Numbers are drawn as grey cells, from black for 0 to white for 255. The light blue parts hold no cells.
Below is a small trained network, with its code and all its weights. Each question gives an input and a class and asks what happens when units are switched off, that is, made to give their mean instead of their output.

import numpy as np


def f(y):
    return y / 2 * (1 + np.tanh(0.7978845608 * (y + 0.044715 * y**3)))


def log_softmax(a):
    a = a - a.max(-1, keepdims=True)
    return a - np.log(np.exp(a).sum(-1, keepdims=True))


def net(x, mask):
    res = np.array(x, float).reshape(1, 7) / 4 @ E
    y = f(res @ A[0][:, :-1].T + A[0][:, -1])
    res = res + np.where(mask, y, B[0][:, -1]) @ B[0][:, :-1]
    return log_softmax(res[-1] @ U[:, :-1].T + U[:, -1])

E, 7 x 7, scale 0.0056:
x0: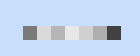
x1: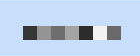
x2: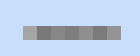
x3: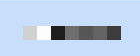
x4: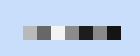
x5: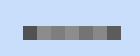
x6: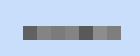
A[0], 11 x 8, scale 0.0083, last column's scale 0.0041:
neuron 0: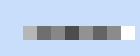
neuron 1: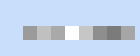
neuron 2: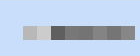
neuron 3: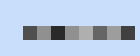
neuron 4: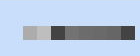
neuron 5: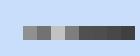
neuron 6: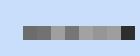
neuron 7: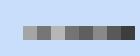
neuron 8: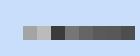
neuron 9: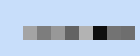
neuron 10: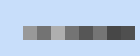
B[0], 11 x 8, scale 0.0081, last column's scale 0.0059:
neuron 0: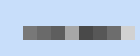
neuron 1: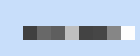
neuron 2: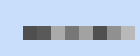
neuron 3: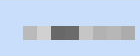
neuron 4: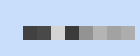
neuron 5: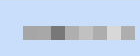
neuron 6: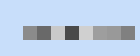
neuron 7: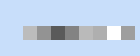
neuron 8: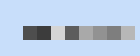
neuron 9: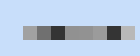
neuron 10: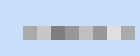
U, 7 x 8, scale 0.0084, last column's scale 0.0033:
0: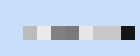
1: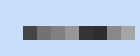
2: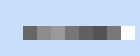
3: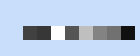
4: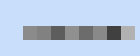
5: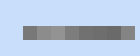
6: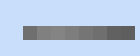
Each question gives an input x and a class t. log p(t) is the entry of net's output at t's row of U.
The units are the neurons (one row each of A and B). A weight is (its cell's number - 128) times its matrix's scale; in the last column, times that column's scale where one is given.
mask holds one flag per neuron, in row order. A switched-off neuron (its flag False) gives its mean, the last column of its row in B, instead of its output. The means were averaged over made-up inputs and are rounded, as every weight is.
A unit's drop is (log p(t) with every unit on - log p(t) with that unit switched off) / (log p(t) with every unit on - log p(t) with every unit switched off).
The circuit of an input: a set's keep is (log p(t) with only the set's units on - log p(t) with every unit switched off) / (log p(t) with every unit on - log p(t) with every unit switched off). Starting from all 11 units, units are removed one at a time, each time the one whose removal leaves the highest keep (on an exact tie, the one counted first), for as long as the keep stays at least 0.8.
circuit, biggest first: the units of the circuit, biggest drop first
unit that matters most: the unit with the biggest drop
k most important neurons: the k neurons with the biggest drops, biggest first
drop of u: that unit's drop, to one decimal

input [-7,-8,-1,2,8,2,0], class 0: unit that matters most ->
neuron 5
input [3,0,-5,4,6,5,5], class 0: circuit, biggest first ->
neuron 10; neuron 5
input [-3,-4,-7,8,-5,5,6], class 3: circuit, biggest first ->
neuron 8; neuron 4
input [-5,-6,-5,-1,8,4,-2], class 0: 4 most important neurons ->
neuron 5; neuron 10; neuron 7; neuron 1
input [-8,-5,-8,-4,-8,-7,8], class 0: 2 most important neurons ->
neuron 3; neuron 1
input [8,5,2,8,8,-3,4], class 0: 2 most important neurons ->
neuron 10; neuron 7
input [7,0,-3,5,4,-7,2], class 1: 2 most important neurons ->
neuron 1; neuron 3
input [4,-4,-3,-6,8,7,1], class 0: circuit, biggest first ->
neuron 5; neuron 10
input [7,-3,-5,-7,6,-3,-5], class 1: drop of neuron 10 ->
-0.1
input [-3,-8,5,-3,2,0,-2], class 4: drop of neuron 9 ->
0.5
